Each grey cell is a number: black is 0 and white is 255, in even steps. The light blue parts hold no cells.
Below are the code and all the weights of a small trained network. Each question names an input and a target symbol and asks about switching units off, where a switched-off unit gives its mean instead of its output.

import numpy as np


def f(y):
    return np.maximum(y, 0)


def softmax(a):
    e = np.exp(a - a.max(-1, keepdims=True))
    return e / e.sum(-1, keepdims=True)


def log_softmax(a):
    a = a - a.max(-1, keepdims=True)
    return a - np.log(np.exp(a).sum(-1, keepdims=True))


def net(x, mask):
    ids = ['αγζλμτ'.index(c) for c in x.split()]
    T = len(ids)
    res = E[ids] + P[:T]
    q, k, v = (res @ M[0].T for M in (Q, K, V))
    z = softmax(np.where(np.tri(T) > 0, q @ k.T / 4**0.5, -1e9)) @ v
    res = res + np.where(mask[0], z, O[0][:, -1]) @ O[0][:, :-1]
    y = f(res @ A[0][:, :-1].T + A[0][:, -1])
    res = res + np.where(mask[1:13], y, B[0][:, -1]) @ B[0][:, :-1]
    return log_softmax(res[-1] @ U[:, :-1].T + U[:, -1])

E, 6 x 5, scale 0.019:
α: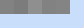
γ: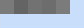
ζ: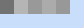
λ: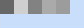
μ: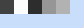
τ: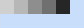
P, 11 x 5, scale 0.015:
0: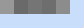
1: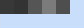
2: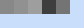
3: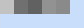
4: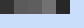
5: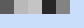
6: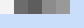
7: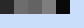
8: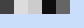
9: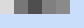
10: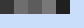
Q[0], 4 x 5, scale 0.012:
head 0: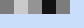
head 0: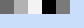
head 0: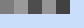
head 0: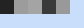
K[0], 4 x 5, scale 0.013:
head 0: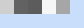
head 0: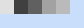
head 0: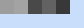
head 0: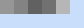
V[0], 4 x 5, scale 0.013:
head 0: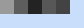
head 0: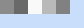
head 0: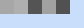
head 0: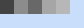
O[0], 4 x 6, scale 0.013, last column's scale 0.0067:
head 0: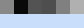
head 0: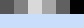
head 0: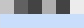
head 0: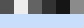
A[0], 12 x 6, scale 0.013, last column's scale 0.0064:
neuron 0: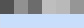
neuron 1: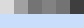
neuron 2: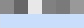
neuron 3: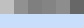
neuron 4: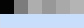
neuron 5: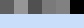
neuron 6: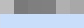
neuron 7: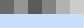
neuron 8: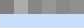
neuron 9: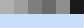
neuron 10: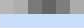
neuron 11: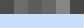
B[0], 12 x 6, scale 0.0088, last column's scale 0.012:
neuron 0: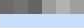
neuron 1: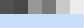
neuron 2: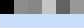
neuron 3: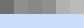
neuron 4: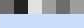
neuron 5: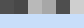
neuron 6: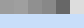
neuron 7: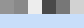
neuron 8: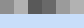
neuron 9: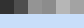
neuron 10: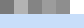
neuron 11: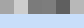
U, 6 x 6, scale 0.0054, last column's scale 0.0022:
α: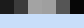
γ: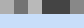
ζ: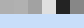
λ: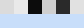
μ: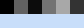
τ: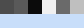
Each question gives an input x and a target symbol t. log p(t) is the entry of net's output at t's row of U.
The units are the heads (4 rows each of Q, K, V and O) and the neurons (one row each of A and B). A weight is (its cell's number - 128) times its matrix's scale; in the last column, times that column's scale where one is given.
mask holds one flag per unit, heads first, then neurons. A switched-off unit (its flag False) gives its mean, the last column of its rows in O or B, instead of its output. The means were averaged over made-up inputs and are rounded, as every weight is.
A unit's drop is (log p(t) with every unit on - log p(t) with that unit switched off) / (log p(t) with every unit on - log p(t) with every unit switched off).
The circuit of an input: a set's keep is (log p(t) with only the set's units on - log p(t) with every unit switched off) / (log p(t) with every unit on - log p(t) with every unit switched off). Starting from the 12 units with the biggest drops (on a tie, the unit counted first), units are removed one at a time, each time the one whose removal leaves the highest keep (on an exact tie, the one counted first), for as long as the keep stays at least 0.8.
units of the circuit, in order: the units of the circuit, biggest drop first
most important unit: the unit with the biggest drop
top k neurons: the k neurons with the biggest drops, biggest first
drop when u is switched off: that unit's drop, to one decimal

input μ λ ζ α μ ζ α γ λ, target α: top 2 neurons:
neuron 4; neuron 2
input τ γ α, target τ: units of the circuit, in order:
head 0; neuron 7
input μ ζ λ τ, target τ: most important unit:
neuron 1
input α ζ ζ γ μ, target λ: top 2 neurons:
neuron 11; neuron 10
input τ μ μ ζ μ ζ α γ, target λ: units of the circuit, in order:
neuron 11; head 0
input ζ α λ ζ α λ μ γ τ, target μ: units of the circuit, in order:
neuron 1; head 0; neuron 9
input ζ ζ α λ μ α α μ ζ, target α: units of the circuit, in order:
head 0; neuron 2
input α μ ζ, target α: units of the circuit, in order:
head 0; neuron 4
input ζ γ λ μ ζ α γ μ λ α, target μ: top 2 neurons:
neuron 1; neuron 9
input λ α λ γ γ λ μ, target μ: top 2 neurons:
neuron 0; neuron 9
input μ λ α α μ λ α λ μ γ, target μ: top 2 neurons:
neuron 1; neuron 9
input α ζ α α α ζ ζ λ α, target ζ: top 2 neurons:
neuron 1; neuron 9
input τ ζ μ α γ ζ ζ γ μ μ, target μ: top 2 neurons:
neuron 1; neuron 9
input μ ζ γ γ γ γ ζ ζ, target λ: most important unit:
neuron 1
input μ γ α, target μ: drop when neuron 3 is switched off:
0.0
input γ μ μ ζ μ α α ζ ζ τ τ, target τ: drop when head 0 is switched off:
0.6
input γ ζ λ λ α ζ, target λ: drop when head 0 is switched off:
0.4
